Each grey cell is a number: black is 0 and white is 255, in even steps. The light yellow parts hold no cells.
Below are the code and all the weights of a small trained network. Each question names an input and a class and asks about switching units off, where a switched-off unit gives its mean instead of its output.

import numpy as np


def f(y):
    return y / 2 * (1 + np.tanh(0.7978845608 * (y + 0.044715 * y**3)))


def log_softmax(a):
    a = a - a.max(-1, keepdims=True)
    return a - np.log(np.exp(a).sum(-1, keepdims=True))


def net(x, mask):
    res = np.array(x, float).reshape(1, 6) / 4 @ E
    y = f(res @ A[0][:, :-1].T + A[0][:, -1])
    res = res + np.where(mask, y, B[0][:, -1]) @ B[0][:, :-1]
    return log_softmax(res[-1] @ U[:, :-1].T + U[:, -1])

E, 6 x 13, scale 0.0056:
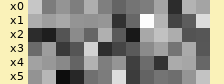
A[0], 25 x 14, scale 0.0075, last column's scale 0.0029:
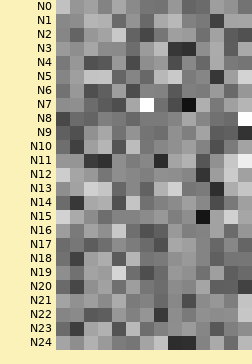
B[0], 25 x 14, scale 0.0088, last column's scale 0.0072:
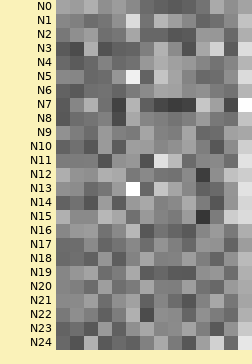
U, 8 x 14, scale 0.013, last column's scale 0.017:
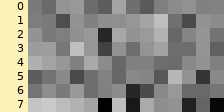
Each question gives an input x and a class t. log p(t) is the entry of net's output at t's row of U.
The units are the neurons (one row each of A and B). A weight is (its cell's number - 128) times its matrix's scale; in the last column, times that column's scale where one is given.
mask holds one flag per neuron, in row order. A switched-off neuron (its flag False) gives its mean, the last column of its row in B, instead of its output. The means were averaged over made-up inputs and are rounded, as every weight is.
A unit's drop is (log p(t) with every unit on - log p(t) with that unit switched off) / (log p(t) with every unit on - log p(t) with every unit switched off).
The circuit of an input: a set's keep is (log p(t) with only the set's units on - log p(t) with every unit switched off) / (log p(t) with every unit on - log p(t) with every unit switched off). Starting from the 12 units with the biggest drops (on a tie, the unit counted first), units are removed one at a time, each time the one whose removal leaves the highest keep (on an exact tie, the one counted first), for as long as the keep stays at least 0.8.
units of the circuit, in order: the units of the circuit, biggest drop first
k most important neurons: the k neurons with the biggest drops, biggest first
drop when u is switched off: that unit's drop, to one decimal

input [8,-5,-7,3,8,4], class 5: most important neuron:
[N3]
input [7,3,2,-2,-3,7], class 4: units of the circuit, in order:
[N14; N12]
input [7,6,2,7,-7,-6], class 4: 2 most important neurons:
[N19; N2]
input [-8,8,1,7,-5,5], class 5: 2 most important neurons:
[N17; N11]
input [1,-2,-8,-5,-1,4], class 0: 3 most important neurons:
[N15; N12; N11]
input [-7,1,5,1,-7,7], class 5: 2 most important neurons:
[N15; N17]
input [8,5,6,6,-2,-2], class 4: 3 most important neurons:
[N7; N3; N24]
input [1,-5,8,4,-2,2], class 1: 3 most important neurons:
[N7; N3; N24]
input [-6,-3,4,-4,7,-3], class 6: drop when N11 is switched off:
0.2
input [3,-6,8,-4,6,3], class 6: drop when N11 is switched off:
0.3
